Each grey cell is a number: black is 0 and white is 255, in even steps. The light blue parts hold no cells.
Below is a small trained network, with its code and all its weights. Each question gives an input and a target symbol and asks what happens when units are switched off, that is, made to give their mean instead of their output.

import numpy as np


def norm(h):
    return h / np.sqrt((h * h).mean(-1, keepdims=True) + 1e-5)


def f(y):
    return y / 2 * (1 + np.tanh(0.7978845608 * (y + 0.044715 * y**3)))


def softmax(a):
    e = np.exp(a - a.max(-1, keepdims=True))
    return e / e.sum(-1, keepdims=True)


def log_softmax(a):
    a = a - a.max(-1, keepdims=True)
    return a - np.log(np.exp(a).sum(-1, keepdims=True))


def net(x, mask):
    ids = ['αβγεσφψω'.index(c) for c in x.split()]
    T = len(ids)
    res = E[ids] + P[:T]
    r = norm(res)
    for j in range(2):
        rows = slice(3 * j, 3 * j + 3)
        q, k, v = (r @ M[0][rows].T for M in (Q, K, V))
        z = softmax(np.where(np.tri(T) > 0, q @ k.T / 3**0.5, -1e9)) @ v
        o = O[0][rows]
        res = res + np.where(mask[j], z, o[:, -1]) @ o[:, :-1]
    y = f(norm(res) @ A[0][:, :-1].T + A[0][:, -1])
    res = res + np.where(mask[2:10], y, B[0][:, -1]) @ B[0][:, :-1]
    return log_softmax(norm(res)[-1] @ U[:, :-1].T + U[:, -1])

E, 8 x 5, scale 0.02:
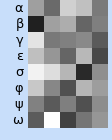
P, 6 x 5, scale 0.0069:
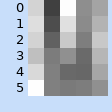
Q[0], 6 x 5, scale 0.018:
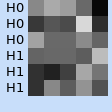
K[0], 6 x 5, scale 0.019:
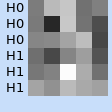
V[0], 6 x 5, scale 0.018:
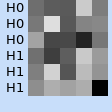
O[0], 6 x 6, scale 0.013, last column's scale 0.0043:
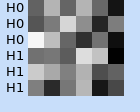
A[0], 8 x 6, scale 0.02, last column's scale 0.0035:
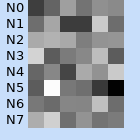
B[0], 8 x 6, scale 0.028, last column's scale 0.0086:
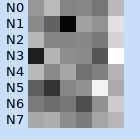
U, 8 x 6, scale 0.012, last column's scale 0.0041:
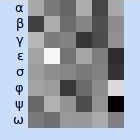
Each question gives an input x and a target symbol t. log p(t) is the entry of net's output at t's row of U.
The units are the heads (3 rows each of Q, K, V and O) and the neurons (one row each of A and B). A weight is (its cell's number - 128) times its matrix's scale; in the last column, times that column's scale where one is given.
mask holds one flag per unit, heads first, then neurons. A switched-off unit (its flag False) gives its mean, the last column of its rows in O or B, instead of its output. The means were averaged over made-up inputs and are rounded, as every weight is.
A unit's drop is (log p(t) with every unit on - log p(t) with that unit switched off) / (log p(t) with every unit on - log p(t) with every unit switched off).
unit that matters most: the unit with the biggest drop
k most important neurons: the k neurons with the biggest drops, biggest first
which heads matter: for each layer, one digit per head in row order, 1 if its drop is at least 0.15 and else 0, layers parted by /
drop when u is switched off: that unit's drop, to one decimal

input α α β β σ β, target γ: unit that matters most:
H0
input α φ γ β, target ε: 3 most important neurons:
(N0; N3; N5)
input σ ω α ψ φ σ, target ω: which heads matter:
11
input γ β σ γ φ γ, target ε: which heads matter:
01
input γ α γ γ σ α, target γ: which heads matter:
01
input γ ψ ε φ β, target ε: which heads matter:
01
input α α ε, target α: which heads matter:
01
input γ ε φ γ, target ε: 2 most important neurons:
(N7; N3)
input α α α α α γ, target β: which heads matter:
10
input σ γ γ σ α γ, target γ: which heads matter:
01
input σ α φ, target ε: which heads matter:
00
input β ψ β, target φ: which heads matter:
00
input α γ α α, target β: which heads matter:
10
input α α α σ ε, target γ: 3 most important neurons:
(N1; N3; N4)
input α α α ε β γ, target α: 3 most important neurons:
(N3; N6; N4)
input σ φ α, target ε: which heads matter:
11
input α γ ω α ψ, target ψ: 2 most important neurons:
(N3; N0)
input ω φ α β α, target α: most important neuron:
(N3)
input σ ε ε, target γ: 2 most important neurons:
(N3; N1)
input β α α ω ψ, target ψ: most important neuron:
(N3)
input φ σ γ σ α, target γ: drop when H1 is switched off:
0.6
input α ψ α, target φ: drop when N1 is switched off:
0.3
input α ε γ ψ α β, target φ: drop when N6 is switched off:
0.0
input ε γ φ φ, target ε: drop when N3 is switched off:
0.1
